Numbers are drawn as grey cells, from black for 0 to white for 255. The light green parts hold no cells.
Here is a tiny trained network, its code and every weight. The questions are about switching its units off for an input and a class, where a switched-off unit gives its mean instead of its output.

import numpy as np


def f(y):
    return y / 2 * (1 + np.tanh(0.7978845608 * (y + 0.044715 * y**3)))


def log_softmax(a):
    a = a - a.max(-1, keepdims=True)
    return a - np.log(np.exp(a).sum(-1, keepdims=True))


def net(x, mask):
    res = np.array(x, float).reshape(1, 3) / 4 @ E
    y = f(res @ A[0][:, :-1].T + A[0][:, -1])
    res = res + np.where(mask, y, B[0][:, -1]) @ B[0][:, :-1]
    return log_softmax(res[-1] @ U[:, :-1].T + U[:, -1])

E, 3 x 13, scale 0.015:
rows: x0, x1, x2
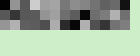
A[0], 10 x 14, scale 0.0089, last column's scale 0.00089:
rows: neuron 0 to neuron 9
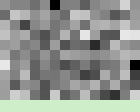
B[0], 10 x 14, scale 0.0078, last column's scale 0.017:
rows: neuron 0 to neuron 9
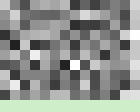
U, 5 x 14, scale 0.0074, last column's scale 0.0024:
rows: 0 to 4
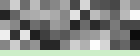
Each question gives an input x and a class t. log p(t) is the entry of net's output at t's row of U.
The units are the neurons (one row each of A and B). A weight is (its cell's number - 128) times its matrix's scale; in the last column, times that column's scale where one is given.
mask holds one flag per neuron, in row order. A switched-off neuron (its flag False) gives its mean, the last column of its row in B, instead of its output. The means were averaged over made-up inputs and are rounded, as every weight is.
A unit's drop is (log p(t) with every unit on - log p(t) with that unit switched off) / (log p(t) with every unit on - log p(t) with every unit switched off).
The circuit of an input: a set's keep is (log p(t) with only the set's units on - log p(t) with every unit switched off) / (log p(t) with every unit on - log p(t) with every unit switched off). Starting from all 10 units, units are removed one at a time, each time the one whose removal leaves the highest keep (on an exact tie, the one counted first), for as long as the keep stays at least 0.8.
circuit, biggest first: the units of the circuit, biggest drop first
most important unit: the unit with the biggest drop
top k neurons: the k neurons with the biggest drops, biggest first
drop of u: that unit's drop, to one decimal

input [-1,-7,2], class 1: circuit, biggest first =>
[neuron 3]
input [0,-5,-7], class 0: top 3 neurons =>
[neuron 6; neuron 5; neuron 2]
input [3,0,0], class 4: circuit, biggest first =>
[neuron 3; neuron 0; neuron 2]
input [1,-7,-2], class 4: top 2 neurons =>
[neuron 1; neuron 0]
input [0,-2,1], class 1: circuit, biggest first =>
[neuron 0; neuron 7]
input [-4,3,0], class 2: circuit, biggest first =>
[neuron 0; neuron 3]
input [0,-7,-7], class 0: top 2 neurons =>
[neuron 6; neuron 5]
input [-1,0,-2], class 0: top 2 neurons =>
[neuron 6; neuron 4]
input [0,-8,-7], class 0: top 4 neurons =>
[neuron 6; neuron 5; neuron 2; neuron 0]
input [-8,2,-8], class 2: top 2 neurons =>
[neuron 2; neuron 0]
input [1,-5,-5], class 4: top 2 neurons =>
[neuron 1; neuron 9]
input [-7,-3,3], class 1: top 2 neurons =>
[neuron 6; neuron 3]
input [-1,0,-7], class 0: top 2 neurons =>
[neuron 5; neuron 4]
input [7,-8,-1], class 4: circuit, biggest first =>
[neuron 1]
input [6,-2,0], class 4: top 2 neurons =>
[neuron 0; neuron 1]
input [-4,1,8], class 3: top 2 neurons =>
[neuron 4; neuron 5]
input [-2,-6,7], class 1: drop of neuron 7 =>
0.0
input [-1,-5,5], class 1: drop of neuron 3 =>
0.1
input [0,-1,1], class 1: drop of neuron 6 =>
-0.2
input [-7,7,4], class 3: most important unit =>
neuron 6
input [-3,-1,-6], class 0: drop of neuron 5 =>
0.2
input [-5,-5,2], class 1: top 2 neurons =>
[neuron 3; neuron 6]
